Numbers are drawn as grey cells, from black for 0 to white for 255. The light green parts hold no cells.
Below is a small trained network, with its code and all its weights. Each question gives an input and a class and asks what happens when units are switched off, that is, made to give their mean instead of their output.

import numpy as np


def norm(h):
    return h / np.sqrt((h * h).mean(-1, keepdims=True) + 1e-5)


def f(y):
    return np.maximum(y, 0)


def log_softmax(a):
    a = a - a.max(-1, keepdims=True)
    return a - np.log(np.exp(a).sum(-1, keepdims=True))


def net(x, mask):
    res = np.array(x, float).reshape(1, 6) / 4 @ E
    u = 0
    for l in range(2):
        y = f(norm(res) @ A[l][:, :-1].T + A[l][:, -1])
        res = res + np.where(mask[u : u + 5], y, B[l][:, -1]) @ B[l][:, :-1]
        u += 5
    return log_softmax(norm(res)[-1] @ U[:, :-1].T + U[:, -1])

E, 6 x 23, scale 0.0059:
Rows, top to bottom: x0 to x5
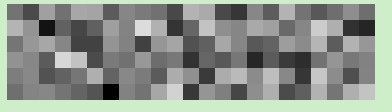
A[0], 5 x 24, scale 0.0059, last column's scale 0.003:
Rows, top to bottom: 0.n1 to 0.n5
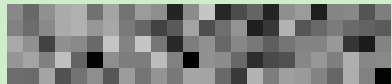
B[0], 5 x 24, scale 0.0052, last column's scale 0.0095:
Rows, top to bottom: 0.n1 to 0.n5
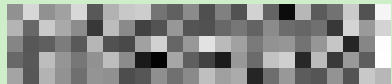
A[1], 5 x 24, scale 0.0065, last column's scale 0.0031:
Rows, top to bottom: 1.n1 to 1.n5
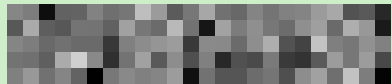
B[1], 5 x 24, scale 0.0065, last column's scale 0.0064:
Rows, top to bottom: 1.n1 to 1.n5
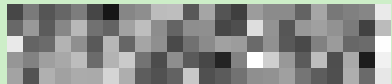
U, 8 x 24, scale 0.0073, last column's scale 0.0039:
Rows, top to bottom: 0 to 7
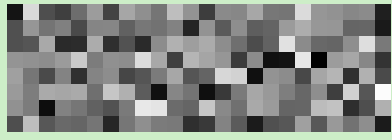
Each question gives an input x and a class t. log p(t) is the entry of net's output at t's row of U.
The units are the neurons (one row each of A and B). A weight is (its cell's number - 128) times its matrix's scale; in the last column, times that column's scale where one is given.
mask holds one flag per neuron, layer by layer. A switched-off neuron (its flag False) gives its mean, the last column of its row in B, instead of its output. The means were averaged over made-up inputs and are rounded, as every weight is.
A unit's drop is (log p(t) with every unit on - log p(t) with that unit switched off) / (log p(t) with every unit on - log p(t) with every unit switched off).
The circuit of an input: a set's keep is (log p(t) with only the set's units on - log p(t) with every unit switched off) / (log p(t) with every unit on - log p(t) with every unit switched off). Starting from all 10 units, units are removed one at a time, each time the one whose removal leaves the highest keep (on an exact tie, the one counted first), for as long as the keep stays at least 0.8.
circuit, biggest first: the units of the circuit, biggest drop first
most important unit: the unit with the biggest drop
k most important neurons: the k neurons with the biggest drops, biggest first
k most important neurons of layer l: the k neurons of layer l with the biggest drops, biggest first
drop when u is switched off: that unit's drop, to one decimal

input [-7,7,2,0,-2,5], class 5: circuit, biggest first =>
[1.n5]
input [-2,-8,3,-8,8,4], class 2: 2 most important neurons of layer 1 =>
[1.n4; 1.n5]
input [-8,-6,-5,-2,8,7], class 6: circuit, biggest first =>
[0.n4; 1.n2]
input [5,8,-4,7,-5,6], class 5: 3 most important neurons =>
[0.n4; 1.n4; 0.n1]
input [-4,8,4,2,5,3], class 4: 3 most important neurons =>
[0.n4; 0.n1; 1.n2]
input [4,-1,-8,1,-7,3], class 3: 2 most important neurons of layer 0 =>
[0.n1; 0.n4]
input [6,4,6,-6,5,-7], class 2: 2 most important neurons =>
[0.n1; 1.n3]
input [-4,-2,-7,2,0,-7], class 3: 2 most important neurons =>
[0.n4; 0.n3]
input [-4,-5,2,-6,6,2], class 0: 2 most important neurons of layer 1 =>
[1.n2; 1.n4]
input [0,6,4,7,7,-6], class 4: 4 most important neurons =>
[0.n1; 0.n2; 1.n2; 1.n4]
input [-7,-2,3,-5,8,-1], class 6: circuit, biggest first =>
[1.n2; 0.n4]
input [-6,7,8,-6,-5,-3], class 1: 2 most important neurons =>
[0.n4; 1.n3]
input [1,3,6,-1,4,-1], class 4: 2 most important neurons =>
[0.n1; 1.n4]
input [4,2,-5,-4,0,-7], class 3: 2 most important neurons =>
[0.n1; 0.n2]
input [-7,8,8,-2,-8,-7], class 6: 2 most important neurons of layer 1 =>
[1.n1; 1.n5]
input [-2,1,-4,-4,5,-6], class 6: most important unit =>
0.n4
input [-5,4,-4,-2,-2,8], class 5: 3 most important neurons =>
[0.n3; 1.n5; 0.n4]
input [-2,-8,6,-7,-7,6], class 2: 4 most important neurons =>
[0.n1; 0.n5; 1.n4; 0.n2]
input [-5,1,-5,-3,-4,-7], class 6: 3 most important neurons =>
[0.n3; 1.n1; 1.n5]
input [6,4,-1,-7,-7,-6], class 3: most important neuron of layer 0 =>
[0.n1]
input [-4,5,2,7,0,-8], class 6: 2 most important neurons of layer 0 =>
[0.n3; 0.n5]
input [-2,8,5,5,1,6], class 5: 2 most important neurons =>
[0.n4; 1.n5]
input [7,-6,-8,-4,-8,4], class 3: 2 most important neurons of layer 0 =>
[0.n4; 0.n1]
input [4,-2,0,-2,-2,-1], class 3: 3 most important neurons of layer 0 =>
[0.n4; 0.n5; 0.n1]
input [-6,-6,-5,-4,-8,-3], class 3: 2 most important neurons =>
[0.n4; 1.n4]
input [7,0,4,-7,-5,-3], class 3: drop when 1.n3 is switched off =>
0.0
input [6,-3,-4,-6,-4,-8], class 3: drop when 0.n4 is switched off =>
0.2
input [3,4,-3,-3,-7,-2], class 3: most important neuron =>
[0.n1]
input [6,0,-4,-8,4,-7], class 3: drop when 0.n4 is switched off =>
0.6
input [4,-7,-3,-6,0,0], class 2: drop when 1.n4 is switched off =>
0.1
